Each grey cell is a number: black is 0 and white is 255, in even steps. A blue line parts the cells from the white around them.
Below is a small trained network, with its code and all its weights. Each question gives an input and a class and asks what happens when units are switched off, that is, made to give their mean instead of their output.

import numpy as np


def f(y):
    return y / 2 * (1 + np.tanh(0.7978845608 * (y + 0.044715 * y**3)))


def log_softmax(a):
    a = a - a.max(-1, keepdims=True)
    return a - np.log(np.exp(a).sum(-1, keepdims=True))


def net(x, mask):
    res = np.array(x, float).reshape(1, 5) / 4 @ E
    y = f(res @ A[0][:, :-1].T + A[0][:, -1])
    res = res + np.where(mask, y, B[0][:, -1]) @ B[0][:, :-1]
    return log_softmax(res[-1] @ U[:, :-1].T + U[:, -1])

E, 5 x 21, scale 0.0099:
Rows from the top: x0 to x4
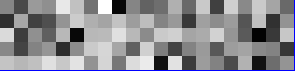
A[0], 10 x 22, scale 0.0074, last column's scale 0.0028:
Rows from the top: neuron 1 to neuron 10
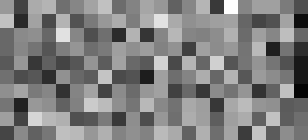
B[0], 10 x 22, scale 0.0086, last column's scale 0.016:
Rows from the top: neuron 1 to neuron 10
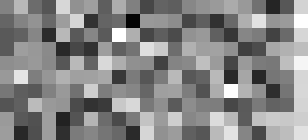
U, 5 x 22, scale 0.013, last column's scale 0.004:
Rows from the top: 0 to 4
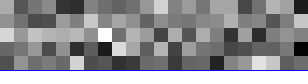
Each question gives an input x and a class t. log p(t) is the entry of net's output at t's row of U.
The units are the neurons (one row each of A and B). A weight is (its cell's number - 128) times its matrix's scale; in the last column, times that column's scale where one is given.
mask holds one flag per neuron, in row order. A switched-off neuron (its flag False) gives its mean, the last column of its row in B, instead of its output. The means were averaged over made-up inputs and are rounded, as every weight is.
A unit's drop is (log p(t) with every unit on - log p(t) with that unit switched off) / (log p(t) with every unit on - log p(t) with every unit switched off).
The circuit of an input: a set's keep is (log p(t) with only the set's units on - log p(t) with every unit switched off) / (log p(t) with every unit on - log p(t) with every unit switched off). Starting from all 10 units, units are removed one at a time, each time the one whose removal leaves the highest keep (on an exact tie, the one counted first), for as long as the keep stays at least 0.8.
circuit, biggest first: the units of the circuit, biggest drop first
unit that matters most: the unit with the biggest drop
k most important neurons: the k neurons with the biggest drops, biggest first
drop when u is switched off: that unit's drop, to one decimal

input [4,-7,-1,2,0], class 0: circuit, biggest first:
(neuron 9)
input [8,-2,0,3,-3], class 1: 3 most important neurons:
(neuron 1; neuron 5; neuron 9)
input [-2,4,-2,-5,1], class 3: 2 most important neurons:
(neuron 9; neuron 2)
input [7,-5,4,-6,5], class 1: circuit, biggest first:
(neuron 3; neuron 9)
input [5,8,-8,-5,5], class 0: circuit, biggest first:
(neuron 10; neuron 4)
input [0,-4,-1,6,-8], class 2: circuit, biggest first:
(neuron 5; neuron 6)
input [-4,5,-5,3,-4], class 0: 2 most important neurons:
(neuron 2; neuron 4)
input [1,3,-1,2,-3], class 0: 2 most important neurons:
(neuron 2; neuron 3)
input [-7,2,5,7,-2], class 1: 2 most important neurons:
(neuron 7; neuron 3)
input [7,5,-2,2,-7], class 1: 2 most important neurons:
(neuron 1; neuron 10)
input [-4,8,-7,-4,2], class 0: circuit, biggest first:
(neuron 2; neuron 4)
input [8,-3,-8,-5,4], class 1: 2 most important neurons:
(neuron 3; neuron 2)
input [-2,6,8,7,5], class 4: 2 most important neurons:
(neuron 2; neuron 3)
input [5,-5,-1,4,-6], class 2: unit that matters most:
neuron 6
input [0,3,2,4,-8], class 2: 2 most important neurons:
(neuron 5; neuron 6)
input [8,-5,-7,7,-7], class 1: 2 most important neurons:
(neuron 1; neuron 9)
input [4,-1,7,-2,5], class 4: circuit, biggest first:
(neuron 2; neuron 5)
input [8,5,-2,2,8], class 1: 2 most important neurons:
(neuron 1; neuron 5)
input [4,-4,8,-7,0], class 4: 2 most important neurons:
(neuron 2; neuron 8)
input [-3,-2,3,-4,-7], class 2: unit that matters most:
neuron 5
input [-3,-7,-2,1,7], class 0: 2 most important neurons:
(neuron 9; neuron 5)
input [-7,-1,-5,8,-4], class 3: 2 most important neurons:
(neuron 8; neuron 10)
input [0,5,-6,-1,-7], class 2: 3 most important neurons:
(neuron 5; neuron 6; neuron 2)
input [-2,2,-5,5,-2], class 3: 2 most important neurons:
(neuron 2; neuron 8)
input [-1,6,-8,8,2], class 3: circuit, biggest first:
(neuron 8; neuron 2)
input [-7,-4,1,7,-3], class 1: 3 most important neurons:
(neuron 7; neuron 3; neuron 5)
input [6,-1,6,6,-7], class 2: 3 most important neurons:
(neuron 6; neuron 7; neuron 3)
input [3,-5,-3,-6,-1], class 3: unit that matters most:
neuron 3
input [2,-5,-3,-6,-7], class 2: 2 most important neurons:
(neuron 6; neuron 5)
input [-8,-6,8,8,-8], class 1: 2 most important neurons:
(neuron 7; neuron 5)
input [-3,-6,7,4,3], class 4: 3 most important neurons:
(neuron 2; neuron 10; neuron 4)
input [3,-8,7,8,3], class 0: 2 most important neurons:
(neuron 9; neuron 3)
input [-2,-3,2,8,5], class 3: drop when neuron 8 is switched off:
0.4
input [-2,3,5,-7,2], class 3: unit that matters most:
neuron 3
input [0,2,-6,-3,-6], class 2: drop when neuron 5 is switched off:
0.3
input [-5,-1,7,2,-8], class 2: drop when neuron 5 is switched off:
0.8
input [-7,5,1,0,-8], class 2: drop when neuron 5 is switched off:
0.9
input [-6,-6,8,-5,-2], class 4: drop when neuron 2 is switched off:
0.9
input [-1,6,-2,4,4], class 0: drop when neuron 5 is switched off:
0.1
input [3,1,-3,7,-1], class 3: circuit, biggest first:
(neuron 8)
